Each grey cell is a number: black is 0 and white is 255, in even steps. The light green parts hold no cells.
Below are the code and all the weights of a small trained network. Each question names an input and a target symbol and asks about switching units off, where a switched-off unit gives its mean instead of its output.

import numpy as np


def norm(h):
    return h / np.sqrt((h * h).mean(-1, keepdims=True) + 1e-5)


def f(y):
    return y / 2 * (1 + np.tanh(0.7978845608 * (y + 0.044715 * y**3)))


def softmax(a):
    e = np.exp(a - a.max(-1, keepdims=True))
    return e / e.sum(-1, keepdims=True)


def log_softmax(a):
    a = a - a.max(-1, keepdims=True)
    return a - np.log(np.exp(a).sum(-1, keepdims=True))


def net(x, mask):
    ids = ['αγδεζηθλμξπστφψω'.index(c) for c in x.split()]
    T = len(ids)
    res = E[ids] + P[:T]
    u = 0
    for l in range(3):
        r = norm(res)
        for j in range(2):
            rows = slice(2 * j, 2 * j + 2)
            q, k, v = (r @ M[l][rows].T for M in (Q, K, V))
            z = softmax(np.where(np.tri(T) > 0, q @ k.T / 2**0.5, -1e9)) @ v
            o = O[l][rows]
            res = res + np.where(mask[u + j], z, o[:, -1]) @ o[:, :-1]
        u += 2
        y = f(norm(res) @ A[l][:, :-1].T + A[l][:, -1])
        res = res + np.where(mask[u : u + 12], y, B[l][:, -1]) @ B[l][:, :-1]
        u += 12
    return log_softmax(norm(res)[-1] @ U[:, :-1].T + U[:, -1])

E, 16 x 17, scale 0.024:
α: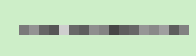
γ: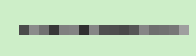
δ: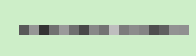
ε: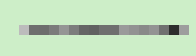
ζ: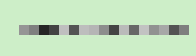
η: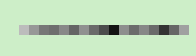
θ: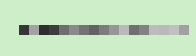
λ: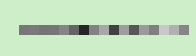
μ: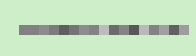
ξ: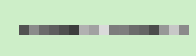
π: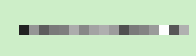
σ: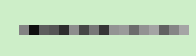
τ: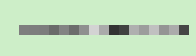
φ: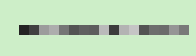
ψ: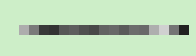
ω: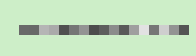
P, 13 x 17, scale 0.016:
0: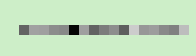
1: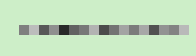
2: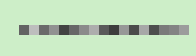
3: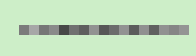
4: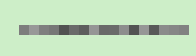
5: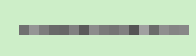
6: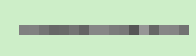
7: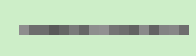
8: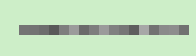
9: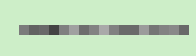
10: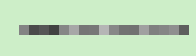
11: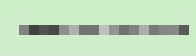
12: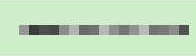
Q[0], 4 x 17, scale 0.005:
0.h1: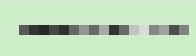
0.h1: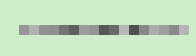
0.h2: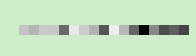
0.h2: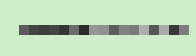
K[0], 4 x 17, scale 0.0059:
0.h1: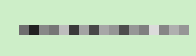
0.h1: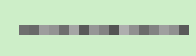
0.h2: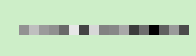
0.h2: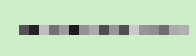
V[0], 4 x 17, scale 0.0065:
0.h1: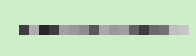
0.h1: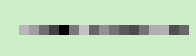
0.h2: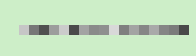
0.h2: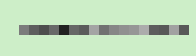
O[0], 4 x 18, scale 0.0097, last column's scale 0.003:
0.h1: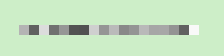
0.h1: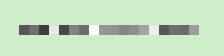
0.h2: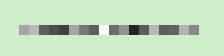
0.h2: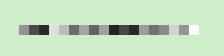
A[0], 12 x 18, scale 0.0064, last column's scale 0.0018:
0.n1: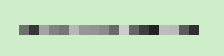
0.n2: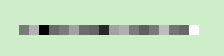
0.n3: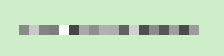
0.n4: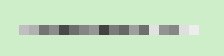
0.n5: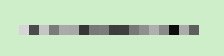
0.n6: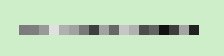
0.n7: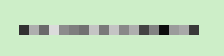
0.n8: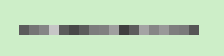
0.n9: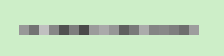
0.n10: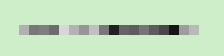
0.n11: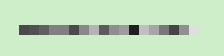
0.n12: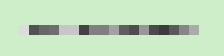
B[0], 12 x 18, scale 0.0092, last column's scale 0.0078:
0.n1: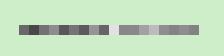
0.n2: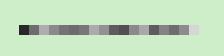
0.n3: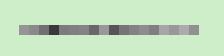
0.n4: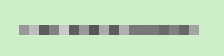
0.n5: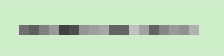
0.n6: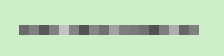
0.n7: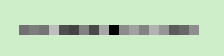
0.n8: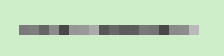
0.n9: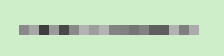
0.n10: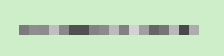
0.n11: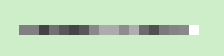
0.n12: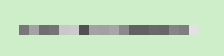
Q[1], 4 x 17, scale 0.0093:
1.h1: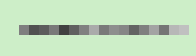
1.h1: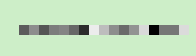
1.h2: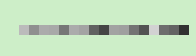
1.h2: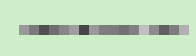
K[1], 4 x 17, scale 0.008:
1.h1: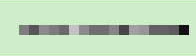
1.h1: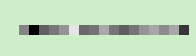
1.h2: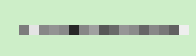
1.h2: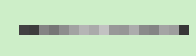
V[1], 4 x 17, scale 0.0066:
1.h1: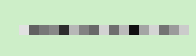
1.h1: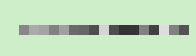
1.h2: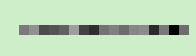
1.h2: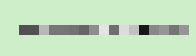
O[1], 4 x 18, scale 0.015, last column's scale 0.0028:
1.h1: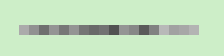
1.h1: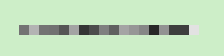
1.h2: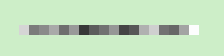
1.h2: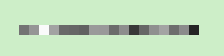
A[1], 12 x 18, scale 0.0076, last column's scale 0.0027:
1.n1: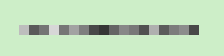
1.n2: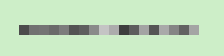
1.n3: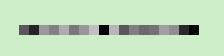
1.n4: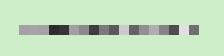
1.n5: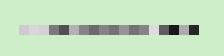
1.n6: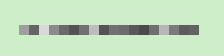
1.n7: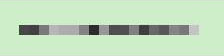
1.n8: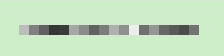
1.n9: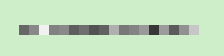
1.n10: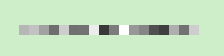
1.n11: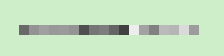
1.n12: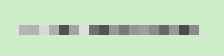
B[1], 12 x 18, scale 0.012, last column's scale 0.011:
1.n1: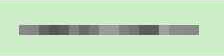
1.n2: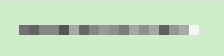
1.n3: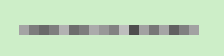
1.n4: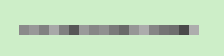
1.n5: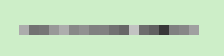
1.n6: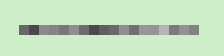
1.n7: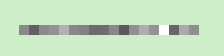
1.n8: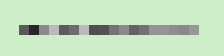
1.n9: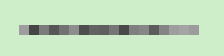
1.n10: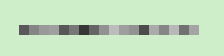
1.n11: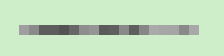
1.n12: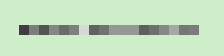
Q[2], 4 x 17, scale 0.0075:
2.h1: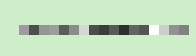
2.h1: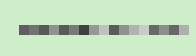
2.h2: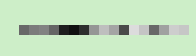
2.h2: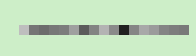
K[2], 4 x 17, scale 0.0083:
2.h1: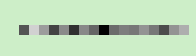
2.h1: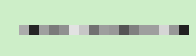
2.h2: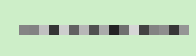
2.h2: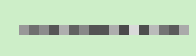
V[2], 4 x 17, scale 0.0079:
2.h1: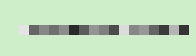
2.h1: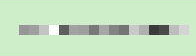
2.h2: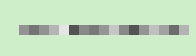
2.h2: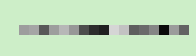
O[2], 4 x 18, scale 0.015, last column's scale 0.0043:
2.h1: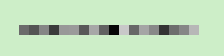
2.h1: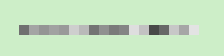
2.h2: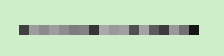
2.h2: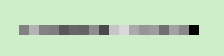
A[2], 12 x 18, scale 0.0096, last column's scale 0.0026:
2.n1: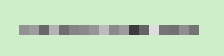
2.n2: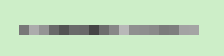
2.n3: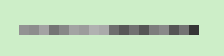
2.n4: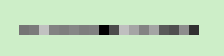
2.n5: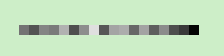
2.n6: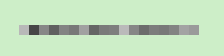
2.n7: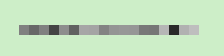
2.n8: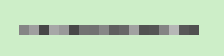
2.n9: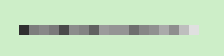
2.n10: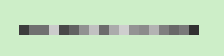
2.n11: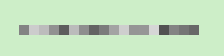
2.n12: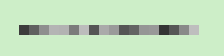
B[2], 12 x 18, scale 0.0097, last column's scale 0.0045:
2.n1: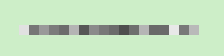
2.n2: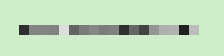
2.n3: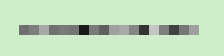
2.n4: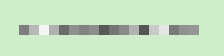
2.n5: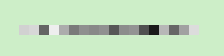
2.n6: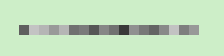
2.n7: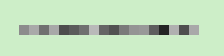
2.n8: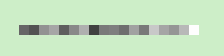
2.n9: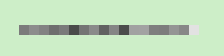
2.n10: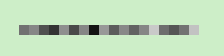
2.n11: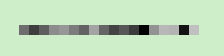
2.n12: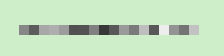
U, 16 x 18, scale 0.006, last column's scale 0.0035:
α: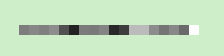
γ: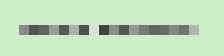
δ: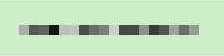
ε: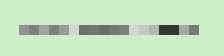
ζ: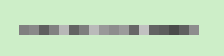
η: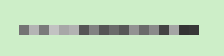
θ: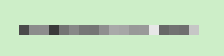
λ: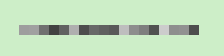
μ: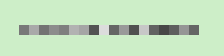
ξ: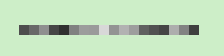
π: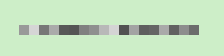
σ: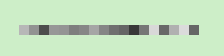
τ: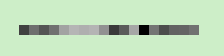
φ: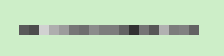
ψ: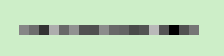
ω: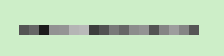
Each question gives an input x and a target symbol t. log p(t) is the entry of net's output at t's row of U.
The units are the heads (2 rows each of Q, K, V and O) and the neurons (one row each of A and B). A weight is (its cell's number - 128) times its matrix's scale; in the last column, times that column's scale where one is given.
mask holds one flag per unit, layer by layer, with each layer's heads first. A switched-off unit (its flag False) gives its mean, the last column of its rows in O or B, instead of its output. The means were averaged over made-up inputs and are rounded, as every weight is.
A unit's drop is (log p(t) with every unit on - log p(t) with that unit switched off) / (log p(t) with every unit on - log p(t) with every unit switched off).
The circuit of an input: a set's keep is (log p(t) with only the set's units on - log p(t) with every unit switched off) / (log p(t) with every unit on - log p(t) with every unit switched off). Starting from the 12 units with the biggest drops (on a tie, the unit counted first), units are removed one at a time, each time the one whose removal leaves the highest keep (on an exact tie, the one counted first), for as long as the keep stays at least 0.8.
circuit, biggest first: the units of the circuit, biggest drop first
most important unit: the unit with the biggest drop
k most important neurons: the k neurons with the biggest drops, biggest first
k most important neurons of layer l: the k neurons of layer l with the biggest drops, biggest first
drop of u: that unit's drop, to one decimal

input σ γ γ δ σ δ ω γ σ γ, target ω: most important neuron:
[1.n7]
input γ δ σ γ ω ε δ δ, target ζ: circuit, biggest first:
[0.h2 1.h1 1.n3]
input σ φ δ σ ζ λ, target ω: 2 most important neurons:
[1.n7 0.n11]
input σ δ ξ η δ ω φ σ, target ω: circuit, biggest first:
[0.h1 2.h1]
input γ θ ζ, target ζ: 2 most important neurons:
[1.n3 2.n5]
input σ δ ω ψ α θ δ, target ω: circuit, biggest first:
[0.h2 1.h2]
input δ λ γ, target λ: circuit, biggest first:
[1.h1 0.h1 0.h2]
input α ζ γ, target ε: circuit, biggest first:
[1.h2 0.h2 1.n5 2.h1]
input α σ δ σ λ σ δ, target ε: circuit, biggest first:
[0.h2 1.h2 1.n5 2.h1]
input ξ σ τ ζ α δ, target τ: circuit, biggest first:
[2.h2 1.h2]
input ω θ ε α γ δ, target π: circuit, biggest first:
[2.h1 0.h1 1.n7]
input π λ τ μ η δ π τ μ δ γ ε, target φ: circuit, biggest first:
[2.h2 0.h2 2.n12 1.h2]
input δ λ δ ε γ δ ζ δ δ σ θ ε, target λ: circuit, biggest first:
[1.h1 0.h1 0.h2]
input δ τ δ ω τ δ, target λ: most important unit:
1.h1
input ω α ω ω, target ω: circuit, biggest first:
[1.h2 0.n8]
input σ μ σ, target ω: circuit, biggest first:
[0.h2 1.h2]
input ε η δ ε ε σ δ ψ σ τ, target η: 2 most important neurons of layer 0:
[0.n6 0.n2]
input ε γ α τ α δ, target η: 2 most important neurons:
[2.n11 2.n2]
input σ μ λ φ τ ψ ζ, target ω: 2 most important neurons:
[1.n7 2.n8]
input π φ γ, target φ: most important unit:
1.h2
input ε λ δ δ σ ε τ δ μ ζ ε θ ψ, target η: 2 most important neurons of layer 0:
[0.n6 0.n11]
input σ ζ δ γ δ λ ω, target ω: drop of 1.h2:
0.2
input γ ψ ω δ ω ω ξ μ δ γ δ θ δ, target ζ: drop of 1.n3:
0.7
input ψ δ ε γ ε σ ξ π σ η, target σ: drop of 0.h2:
0.1
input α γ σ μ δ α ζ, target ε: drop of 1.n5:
0.2
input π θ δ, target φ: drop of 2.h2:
0.7
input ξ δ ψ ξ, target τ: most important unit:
2.h2
